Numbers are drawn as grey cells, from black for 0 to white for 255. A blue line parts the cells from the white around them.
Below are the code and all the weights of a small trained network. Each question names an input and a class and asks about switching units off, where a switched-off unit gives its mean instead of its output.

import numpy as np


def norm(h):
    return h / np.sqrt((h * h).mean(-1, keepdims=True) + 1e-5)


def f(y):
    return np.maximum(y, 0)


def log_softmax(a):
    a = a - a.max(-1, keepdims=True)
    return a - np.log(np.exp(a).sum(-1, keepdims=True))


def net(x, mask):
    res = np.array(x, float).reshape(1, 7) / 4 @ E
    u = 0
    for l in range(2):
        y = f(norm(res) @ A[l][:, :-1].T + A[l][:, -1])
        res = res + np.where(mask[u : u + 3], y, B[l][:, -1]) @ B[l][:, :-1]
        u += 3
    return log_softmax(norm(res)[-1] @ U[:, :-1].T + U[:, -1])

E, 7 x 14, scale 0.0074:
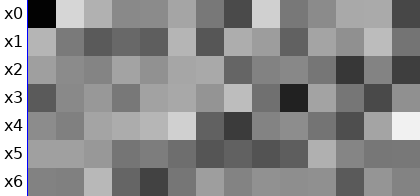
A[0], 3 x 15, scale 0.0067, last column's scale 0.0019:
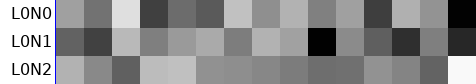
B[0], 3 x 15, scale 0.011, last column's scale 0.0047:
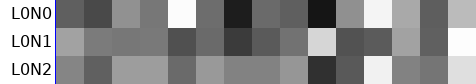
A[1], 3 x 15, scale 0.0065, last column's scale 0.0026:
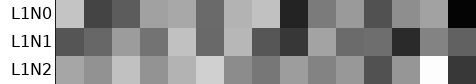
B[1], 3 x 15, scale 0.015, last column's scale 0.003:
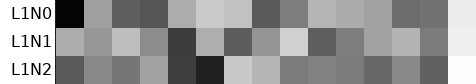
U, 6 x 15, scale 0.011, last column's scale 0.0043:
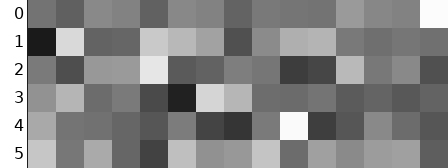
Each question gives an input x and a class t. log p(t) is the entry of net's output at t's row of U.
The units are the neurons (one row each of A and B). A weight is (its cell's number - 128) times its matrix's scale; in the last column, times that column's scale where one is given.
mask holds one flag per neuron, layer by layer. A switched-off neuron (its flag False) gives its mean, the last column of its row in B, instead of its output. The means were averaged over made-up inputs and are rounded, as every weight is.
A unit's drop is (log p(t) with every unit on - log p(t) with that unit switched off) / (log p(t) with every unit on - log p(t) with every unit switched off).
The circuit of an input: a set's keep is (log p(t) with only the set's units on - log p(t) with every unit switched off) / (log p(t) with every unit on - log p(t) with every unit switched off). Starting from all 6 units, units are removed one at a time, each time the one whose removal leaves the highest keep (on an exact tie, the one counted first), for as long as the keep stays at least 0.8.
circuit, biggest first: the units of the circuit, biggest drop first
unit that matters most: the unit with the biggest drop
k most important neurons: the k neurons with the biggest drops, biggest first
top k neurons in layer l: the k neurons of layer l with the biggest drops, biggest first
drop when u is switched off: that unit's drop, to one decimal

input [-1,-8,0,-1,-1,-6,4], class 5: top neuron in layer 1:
[L1N1]
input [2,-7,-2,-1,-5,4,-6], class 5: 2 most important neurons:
[L1N1; L0N0]
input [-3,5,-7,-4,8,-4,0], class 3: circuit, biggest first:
[L1N2; L0N1]
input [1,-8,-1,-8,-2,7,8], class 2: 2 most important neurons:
[L0N0; L0N1]
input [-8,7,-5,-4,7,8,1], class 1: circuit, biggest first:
[L1N0; L0N1]
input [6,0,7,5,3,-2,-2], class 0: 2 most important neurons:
[L1N0; L0N2]
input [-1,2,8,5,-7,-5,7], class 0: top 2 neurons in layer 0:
[L0N0; L0N1]
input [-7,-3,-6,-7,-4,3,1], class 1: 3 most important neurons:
[L1N0; L0N1; L0N2]
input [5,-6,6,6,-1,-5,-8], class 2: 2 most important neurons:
[L0N2; L1N0]
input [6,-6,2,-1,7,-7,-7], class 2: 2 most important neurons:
[L1N0; L0N2]
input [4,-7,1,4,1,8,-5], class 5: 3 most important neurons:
[L1N1; L0N0; L1N0]
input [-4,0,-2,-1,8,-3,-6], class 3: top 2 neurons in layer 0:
[L0N0; L0N1]
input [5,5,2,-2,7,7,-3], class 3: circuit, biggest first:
[L1N2; L0N0; L0N1]
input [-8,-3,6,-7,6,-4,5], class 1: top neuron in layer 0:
[L0N1]
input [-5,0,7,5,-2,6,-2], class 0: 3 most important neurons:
[L0N2; L0N1; L1N0]
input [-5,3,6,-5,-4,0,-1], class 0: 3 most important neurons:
[L0N2; L0N1; L1N2]
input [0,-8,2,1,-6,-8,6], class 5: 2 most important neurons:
[L1N1; L0N2]
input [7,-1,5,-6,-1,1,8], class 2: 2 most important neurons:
[L0N0; L1N0]
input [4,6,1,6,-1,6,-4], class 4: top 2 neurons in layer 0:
[L0N1; L0N0]
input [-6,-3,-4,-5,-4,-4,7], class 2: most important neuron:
[L0N0]
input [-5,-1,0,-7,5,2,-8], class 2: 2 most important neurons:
[L0N2; L0N1]
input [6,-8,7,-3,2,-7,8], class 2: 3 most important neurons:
[L0N0; L1N0; L0N1]
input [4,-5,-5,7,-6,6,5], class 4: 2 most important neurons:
[L0N1; L1N2]
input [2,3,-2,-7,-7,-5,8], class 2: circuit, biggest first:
[L0N0; L0N1]
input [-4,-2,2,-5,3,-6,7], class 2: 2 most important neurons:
[L0N0; L0N1]
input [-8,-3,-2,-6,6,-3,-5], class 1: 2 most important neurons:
[L1N0; L0N1]
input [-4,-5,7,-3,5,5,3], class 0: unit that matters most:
L0N0
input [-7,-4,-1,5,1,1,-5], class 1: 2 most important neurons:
[L1N0; L0N0]
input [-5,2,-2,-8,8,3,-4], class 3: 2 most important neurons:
[L1N2; L0N1]
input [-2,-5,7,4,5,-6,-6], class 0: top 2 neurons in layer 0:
[L0N0; L0N2]
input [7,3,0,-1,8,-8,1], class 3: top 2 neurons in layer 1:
[L1N2; L1N0]
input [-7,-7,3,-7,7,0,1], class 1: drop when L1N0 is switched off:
1.0
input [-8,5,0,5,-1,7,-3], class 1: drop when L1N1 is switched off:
0.0
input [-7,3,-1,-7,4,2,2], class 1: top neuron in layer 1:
[L1N0]
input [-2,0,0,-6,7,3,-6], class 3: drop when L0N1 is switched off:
0.4
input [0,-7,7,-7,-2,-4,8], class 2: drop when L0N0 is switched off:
0.9
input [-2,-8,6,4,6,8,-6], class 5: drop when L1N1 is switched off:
0.8
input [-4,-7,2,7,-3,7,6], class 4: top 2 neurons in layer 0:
[L0N1; L0N2]
